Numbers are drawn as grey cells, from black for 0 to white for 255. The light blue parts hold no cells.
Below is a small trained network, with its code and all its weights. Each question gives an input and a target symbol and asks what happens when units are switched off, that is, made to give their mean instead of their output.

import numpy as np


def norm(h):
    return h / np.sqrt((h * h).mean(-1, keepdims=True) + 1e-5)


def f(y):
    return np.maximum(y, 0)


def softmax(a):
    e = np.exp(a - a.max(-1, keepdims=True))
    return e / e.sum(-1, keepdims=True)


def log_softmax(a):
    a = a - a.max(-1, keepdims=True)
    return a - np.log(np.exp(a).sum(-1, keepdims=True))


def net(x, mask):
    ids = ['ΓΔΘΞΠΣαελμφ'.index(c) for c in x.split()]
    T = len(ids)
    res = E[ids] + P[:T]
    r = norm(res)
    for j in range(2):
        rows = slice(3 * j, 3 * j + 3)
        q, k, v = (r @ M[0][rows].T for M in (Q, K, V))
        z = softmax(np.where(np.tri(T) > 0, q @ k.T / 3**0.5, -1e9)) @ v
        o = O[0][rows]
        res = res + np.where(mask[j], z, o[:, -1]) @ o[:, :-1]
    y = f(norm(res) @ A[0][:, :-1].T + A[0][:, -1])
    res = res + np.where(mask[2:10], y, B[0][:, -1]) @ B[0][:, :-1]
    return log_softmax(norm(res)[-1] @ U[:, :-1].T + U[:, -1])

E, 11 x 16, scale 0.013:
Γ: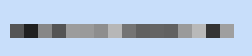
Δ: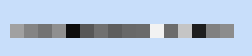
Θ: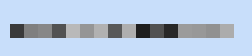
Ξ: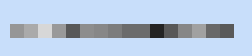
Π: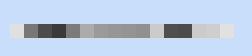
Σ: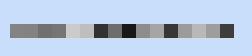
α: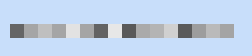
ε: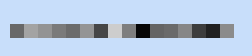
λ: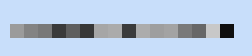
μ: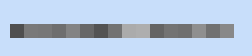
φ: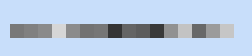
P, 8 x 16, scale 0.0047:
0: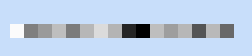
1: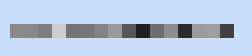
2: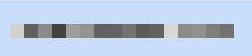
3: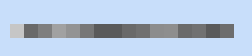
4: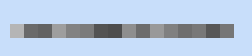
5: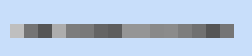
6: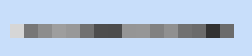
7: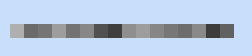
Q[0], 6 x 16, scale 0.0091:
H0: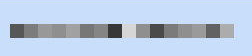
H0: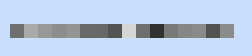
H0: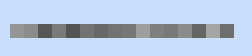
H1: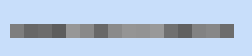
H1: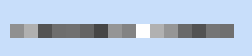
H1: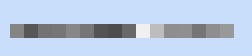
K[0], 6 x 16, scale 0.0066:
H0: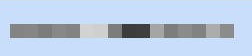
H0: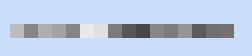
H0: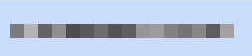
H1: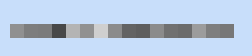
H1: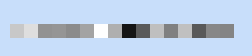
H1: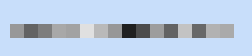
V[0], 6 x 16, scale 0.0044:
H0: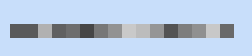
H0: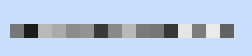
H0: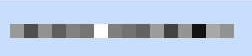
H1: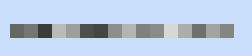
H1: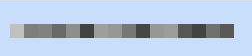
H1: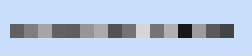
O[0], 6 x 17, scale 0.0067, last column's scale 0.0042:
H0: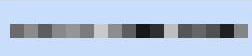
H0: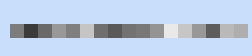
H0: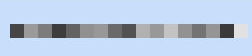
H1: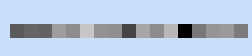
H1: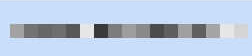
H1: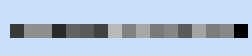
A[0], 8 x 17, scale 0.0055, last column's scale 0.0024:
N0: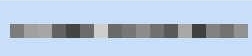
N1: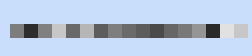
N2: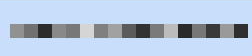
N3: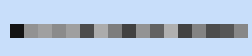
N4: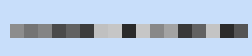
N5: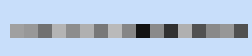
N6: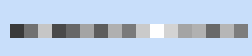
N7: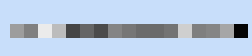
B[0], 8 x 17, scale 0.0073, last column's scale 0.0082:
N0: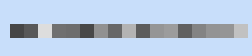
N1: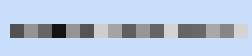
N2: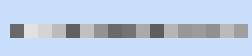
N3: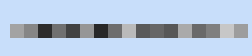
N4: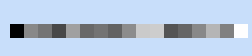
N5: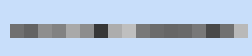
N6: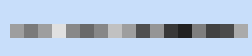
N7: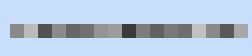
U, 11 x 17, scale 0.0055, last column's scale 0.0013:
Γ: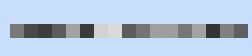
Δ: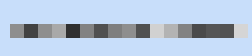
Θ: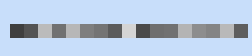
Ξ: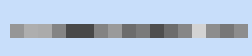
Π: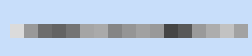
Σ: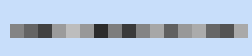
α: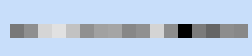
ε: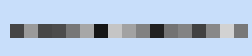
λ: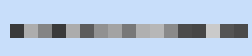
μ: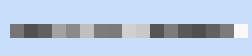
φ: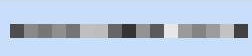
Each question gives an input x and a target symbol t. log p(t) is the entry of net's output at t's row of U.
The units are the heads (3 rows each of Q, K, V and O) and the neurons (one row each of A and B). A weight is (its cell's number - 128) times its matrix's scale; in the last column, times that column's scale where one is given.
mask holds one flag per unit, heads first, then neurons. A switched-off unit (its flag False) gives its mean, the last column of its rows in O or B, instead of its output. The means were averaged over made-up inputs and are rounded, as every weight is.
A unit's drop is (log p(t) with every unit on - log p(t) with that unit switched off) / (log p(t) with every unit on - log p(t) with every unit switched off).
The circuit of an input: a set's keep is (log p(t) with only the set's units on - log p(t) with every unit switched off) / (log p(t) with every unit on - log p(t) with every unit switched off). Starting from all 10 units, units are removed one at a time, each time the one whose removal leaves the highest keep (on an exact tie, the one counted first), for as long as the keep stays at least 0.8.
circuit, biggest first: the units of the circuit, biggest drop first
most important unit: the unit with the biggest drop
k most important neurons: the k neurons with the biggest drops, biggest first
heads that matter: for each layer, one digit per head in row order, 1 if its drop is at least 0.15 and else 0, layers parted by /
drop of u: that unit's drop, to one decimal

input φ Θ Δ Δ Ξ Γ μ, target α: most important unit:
H0
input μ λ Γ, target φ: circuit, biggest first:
[N2 H1]
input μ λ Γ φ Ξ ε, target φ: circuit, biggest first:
[H1 N2]
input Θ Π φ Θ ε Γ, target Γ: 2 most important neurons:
[N1 N6]
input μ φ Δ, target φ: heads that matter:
10
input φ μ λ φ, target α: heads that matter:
11
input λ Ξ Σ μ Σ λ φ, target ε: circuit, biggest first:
[N3 H1]
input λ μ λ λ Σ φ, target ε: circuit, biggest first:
[H1 N3]
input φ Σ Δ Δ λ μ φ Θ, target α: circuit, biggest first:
[H0 H1 N6]
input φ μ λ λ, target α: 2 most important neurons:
[N2 N1]
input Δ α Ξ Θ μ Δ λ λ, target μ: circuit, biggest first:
[H0 H1 N5]
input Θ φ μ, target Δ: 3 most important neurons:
[N4 N6 N1]
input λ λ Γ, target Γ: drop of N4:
0.2
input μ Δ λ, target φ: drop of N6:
0.0
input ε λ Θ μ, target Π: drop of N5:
0.1
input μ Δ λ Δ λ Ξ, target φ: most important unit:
H1
